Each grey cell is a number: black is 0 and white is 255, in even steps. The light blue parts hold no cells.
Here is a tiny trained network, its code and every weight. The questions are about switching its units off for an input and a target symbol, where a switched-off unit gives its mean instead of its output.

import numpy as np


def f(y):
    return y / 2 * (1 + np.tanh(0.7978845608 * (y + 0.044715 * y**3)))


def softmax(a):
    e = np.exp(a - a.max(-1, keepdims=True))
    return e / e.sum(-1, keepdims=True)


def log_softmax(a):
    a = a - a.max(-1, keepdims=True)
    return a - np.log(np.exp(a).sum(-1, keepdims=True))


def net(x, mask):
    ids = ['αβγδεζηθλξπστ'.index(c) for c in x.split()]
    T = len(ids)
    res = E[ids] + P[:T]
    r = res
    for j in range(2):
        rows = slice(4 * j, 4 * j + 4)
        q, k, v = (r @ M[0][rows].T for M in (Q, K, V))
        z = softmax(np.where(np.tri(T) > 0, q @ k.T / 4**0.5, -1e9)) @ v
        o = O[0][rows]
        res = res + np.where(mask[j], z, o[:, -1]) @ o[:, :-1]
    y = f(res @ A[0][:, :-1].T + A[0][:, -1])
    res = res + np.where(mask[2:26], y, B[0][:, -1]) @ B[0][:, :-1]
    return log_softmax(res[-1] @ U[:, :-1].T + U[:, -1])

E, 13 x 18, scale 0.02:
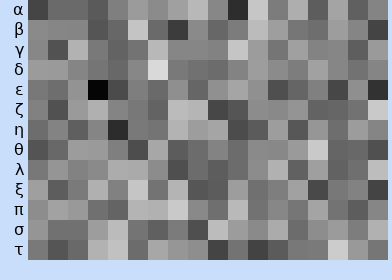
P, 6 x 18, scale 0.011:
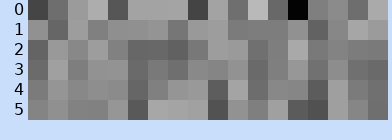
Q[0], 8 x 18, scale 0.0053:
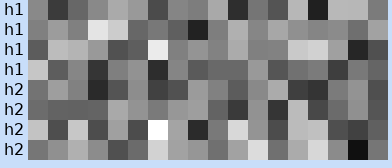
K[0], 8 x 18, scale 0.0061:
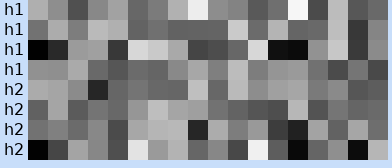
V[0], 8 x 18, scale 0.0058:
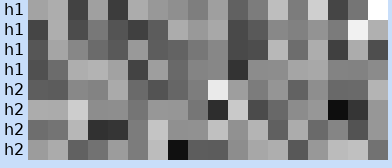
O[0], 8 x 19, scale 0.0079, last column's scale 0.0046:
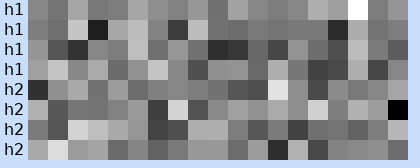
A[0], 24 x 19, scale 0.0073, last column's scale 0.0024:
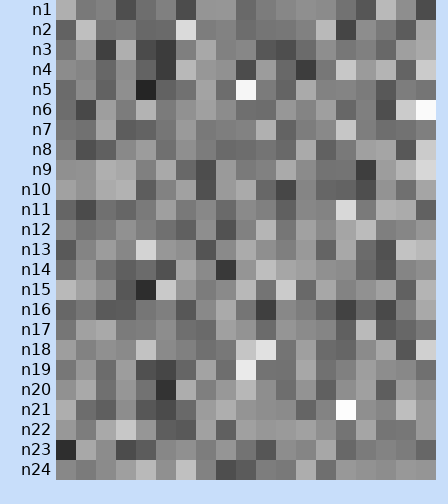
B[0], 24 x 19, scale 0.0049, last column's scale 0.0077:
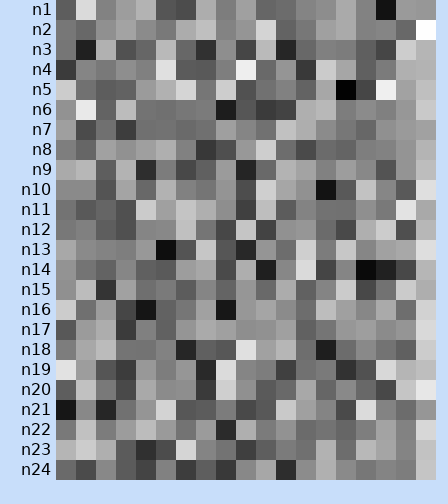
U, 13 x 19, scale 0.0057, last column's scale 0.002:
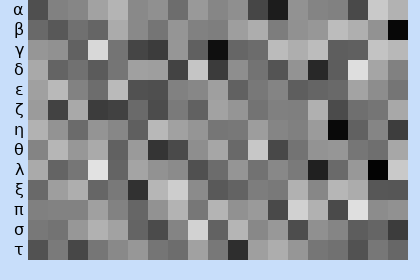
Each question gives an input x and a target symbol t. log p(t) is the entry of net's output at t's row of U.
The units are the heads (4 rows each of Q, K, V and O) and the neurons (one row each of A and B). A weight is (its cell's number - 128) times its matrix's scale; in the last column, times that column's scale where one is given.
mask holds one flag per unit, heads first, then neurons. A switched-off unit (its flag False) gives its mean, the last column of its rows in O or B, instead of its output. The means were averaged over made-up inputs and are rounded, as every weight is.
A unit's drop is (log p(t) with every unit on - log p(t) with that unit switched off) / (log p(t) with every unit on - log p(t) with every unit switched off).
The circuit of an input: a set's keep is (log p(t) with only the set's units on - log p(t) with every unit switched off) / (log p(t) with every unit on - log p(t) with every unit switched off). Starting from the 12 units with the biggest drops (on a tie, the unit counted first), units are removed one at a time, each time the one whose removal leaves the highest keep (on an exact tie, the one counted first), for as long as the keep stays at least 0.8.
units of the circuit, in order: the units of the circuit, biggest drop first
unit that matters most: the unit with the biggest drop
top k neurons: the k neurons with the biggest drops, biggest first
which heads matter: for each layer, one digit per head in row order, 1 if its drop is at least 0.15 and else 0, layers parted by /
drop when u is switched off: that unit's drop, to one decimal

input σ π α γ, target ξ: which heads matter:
01
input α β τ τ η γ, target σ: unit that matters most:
h2
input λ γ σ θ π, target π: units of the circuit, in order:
h1, h2, n4
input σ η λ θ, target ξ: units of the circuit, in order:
h2, n23
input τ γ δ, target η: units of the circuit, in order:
h1, n14, h2
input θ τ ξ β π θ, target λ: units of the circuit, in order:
h1, n10
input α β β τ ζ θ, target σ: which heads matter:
01
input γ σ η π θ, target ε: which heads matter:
11
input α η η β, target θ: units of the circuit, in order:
n15, h2
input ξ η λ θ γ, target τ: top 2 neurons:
n21, n14
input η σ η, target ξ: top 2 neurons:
n23, n1
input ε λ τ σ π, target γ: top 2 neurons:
n6, n13
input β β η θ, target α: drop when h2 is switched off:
0.3
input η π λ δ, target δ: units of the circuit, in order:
h1
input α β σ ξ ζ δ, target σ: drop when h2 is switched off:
0.6
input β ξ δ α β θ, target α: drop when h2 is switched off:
0.2
